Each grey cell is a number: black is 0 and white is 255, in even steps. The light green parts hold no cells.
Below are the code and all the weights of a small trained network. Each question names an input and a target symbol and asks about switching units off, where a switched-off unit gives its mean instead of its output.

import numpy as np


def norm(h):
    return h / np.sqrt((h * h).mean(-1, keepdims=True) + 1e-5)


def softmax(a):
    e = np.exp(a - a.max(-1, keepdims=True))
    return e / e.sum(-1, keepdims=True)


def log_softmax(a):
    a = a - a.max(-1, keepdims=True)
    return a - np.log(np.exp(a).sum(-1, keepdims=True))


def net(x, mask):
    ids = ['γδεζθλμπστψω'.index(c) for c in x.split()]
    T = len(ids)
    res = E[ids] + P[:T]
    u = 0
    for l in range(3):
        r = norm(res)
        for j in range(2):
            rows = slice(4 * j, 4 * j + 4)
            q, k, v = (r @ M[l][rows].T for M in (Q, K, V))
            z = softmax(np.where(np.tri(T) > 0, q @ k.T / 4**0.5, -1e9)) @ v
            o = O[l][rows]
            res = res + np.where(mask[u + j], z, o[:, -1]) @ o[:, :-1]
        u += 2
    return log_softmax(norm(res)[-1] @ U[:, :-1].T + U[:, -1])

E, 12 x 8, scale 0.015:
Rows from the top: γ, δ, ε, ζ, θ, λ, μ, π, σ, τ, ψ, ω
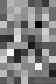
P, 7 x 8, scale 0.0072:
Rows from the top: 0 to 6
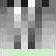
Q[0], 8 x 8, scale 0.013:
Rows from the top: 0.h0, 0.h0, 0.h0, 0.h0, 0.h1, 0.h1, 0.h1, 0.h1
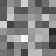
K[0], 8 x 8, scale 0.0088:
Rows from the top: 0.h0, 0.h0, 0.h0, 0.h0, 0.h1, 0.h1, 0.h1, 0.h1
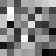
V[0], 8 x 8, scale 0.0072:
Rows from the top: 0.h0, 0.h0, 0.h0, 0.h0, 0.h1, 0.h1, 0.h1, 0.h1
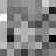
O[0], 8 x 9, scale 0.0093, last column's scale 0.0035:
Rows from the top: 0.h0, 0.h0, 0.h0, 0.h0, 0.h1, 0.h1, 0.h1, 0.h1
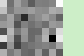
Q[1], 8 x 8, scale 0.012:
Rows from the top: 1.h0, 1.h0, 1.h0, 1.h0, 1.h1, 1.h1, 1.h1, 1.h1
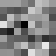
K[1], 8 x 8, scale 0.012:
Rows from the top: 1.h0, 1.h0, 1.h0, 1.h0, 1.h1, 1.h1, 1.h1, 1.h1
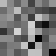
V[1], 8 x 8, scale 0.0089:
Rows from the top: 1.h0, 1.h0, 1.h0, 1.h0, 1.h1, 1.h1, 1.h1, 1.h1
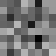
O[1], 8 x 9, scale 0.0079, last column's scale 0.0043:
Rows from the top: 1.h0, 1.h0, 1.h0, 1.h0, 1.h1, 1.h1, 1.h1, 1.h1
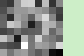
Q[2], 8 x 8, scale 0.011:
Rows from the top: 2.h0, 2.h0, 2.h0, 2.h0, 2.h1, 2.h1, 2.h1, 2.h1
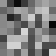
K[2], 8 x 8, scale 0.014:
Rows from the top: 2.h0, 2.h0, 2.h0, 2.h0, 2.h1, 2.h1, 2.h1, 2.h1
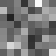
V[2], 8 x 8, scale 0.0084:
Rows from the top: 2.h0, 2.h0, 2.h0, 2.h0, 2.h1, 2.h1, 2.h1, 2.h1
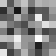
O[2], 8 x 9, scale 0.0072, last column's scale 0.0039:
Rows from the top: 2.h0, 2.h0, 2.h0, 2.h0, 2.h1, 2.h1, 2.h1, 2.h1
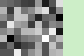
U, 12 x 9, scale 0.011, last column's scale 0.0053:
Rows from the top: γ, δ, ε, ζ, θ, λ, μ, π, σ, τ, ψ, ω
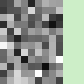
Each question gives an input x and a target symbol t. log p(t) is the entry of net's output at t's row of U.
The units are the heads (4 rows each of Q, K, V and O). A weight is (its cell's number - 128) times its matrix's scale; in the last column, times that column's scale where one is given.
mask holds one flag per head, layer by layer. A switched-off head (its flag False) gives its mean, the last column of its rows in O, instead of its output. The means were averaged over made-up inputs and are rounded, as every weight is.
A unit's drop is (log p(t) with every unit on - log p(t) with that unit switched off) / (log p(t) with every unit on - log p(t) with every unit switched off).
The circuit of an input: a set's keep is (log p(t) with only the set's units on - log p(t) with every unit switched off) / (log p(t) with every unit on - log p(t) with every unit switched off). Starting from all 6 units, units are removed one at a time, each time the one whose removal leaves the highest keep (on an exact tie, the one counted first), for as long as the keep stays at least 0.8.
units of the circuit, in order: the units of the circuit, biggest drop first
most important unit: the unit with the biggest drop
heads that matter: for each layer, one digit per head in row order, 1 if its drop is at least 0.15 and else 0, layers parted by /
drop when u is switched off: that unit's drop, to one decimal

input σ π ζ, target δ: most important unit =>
1.h0
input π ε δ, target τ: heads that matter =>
01 / 00 / 10
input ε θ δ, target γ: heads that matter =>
00 / 01 / 01
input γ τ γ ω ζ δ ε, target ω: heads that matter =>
11 / 11 / 00
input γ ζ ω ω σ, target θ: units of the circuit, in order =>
0.h0, 2.h0
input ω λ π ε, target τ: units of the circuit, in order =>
0.h1, 2.h0
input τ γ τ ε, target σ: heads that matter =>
00 / 11 / 00
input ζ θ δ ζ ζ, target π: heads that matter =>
00 / 11 / 00
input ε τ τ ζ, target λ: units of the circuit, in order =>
0.h0, 1.h1, 2.h1
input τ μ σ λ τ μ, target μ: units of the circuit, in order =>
1.h0, 0.h0
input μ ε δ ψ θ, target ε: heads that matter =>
01 / 00 / 00
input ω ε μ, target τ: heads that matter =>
10 / 01 / 10
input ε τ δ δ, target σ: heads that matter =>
00 / 01 / 00
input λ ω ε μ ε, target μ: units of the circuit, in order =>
1.h1
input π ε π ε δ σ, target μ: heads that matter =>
11 / 01 / 11
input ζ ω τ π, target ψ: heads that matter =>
01 / 11 / 11
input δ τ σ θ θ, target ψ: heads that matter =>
10 / 11 / 10
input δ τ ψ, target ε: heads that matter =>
01 / 00 / 00
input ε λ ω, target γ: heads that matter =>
00 / 10 / 01
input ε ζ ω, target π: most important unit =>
1.h1
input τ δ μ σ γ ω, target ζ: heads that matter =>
00 / 10 / 01
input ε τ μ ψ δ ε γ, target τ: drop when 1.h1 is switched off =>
0.2
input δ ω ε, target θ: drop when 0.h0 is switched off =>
0.1
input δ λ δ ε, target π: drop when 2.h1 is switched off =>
0.2
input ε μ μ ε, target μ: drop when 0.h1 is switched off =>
0.1
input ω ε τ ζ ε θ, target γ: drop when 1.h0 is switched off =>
0.0
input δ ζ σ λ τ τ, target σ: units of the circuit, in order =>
1.h1
